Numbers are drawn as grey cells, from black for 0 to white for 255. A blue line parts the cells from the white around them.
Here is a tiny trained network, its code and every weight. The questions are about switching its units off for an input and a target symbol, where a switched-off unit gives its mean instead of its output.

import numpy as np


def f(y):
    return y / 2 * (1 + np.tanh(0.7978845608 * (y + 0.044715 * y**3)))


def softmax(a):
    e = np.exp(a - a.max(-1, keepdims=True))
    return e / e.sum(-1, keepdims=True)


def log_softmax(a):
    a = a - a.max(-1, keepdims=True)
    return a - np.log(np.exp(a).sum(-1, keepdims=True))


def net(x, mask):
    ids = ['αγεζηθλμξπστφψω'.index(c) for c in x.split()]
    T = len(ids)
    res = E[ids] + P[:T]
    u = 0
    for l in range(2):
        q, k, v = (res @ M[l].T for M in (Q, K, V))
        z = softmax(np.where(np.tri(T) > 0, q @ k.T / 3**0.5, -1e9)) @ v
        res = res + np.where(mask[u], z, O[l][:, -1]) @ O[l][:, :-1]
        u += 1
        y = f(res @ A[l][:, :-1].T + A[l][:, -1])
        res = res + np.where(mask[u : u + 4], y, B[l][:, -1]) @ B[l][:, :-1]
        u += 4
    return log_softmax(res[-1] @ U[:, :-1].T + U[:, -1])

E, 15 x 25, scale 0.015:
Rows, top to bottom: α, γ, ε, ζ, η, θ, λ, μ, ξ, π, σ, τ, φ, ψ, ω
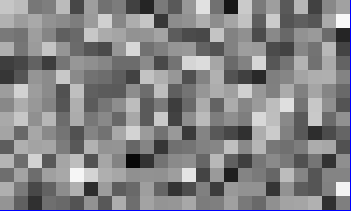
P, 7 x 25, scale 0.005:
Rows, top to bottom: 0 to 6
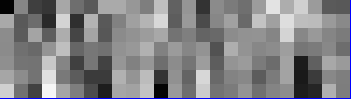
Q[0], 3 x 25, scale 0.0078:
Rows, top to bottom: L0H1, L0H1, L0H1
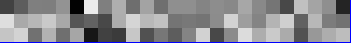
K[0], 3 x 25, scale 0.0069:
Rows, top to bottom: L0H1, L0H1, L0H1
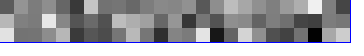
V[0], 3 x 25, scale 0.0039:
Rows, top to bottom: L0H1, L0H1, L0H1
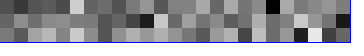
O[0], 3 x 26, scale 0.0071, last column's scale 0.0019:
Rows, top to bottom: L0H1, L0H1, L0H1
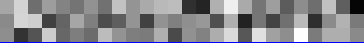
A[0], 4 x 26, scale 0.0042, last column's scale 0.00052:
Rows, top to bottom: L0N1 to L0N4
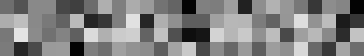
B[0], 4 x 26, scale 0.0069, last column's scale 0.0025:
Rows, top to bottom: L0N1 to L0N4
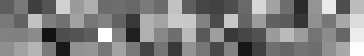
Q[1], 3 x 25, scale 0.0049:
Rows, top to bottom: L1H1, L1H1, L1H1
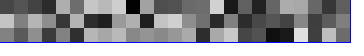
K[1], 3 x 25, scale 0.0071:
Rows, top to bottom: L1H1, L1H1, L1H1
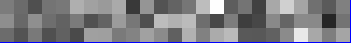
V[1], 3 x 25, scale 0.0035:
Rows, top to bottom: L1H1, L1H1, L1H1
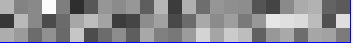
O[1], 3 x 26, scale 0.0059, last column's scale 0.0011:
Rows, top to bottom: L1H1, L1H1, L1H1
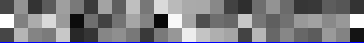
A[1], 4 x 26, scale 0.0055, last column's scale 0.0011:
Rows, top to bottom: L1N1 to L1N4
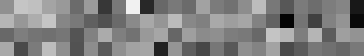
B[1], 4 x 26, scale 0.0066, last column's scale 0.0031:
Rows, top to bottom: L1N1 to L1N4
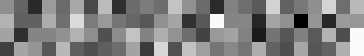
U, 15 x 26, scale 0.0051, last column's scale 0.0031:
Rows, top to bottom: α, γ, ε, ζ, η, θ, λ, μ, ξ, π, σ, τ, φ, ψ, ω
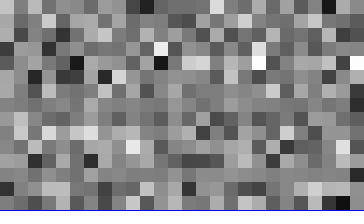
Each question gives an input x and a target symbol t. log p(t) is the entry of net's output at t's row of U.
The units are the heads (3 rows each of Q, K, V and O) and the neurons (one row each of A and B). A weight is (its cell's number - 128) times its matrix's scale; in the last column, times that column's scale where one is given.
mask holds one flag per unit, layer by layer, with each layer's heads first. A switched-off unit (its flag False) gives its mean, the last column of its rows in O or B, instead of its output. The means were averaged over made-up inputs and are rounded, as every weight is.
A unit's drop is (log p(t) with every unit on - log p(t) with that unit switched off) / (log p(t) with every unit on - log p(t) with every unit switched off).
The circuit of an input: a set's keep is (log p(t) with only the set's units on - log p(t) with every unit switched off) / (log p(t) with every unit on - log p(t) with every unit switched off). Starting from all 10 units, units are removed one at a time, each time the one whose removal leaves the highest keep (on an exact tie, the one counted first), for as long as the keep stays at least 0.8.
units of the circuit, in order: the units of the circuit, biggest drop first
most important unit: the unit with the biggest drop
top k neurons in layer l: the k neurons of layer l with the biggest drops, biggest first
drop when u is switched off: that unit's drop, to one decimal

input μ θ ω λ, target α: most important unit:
L1N2
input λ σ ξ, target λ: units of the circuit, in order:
(L1N1; L1H1; L0H1)
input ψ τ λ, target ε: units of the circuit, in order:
(L0N3; L0H1)
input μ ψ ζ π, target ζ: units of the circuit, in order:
(L1N4; L0N1)
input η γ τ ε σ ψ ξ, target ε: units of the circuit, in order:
(L0H1; L0N3)
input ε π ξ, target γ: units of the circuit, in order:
(L0N1; L1H1)
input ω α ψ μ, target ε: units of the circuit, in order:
(L0H1; L0N3)
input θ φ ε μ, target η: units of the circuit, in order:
(L1H1; L0N2; L0H1)
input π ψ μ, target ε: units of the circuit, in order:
(L0N3; L0H1)
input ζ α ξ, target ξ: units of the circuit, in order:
(L0H1; L1N1)
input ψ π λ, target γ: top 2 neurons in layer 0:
(L0N1; L0N3)
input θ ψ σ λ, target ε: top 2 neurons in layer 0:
(L0N3; L0N2)
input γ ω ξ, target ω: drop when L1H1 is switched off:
0.1
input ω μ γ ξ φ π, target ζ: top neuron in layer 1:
(L1N4)
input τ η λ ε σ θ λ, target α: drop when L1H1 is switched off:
0.2
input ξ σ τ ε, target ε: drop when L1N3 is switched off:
0.1
